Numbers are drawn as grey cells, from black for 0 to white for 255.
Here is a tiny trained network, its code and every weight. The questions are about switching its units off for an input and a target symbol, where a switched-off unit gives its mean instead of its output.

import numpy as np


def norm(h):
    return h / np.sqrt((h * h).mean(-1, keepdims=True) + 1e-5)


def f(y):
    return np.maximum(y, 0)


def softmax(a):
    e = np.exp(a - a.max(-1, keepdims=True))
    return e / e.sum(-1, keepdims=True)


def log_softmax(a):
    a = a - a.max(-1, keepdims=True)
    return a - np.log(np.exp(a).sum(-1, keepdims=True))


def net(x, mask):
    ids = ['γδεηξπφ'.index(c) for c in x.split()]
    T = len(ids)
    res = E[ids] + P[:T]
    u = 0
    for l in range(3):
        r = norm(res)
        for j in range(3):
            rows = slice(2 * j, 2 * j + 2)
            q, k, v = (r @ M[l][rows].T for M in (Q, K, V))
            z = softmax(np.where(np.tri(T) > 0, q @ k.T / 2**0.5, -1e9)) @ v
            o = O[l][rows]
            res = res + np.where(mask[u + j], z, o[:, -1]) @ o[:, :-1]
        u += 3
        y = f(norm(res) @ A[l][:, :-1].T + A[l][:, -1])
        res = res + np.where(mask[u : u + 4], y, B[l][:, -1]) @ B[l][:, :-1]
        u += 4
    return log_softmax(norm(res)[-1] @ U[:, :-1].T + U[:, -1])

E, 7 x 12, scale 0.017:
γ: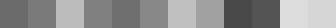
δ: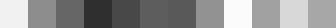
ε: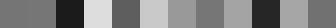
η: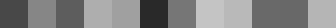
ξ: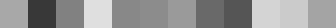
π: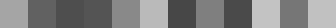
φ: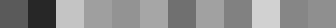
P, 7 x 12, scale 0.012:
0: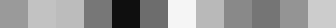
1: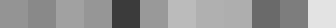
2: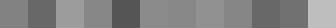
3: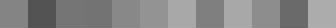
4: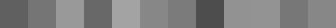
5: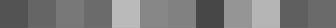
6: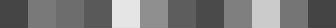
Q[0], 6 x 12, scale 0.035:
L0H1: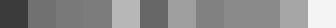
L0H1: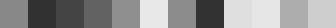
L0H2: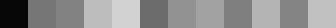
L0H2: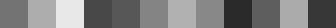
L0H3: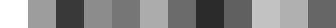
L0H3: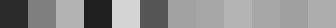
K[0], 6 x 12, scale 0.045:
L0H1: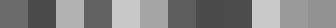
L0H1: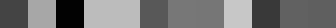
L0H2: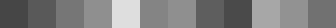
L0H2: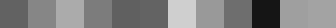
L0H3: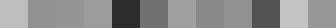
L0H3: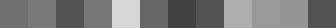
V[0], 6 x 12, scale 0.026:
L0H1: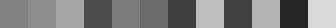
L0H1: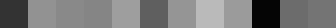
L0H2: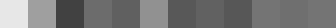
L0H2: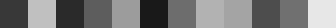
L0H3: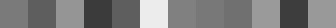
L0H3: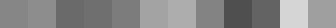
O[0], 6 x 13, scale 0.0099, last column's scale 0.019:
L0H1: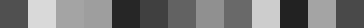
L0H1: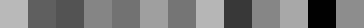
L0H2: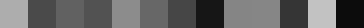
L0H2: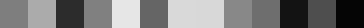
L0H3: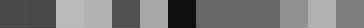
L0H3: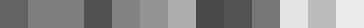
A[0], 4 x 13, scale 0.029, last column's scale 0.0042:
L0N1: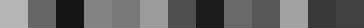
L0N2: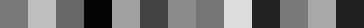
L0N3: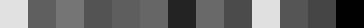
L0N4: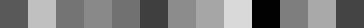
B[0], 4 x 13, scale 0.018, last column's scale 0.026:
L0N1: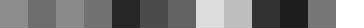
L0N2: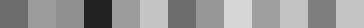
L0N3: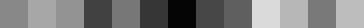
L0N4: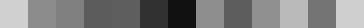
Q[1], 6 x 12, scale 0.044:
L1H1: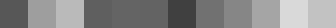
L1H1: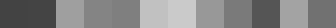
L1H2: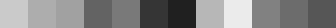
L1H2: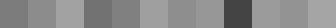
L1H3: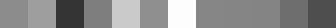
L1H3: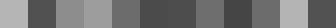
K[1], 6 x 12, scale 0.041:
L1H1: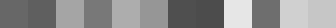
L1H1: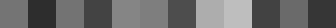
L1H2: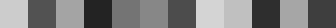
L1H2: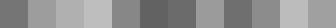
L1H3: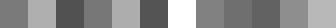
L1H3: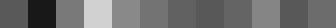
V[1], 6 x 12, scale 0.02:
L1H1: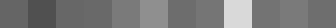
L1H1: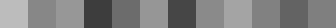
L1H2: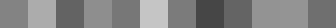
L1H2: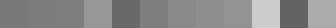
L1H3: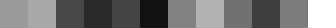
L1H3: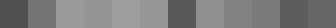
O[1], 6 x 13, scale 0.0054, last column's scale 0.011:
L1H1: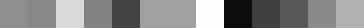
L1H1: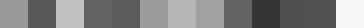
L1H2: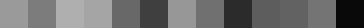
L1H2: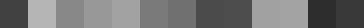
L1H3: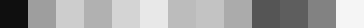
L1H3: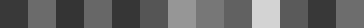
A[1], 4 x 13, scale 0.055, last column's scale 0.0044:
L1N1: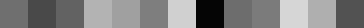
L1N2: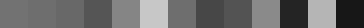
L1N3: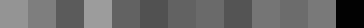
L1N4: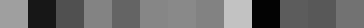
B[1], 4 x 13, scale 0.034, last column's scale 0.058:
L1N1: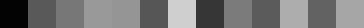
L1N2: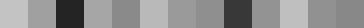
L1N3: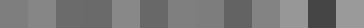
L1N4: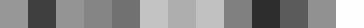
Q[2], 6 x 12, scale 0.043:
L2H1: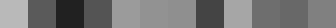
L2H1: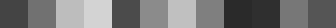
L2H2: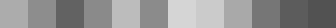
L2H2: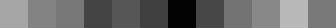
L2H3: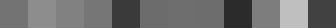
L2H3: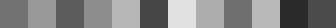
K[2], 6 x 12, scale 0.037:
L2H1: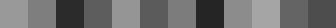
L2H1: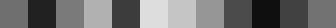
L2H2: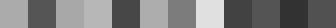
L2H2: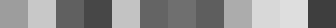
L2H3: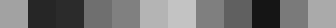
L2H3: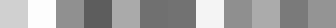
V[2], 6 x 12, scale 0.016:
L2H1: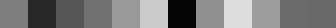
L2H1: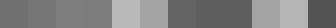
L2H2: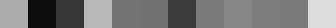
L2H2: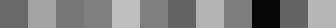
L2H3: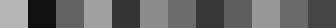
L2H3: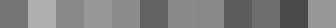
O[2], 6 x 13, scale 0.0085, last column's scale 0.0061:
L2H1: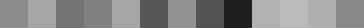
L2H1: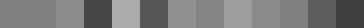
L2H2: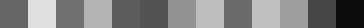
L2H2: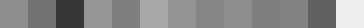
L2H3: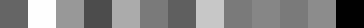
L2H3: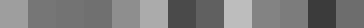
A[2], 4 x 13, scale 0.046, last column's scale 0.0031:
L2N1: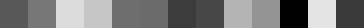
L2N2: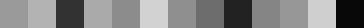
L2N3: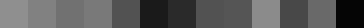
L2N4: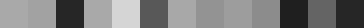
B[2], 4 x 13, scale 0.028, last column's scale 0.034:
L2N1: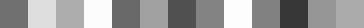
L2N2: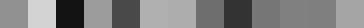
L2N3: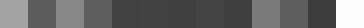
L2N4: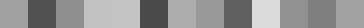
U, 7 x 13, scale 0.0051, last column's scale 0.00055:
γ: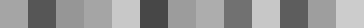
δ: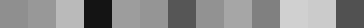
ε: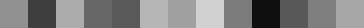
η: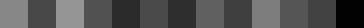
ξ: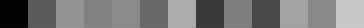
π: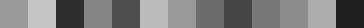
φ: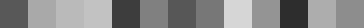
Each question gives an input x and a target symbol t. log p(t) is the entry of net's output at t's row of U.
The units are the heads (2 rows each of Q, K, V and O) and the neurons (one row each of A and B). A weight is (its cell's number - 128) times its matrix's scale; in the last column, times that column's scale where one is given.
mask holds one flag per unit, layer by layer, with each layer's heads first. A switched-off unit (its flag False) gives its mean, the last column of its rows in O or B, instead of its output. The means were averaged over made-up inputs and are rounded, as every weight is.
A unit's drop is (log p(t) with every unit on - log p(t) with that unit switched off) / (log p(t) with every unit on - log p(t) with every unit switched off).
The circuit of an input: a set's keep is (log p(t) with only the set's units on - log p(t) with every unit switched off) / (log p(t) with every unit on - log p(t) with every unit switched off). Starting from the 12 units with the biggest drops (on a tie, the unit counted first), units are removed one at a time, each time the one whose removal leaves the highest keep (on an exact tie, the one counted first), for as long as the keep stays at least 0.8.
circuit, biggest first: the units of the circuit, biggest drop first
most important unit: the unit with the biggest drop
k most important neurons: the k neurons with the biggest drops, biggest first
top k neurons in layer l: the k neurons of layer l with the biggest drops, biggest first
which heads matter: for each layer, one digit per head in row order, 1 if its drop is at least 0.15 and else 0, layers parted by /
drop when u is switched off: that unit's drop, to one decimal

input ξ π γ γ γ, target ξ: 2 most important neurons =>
(L0N1; L0N4)
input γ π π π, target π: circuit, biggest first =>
(L1N2; L0H2; L2N2)
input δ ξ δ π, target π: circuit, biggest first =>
(L0H2; L1N2; L2N2)
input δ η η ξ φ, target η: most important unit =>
L0H1
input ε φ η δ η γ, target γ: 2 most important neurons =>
(L0N1; L1N4)
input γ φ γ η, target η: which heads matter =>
001 / 000 / 000
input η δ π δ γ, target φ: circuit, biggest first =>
(L0H1; L2N1)
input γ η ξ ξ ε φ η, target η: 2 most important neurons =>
(L0N4; L1N4)
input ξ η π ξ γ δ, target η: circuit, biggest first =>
(L0N3; L0H1)
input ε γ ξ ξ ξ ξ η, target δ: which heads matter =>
101 / 000 / 000
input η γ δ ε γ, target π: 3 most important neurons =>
(L0N1; L1N4; L2N2)
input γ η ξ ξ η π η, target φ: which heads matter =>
101 / 000 / 000
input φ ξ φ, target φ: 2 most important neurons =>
(L2N1; L1N4)
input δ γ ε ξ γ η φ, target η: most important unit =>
L1N4
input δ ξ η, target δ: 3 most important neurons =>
(L0N2; L1N4; L2N3)
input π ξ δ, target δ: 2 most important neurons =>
(L0N2; L1N4)
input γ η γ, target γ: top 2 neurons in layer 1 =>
(L1N4; L1N1)
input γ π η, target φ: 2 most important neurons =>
(L2N1; L0N4)
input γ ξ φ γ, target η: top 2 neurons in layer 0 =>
(L0N4; L0N1)
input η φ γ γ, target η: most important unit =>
L1N4
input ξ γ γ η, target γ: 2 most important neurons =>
(L2N4; L1N4)
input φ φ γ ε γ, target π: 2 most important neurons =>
(L0N1; L1N4)
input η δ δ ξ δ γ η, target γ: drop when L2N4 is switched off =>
0.1
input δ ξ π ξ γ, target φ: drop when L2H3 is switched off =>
0.0
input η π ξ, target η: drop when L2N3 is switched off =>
0.0
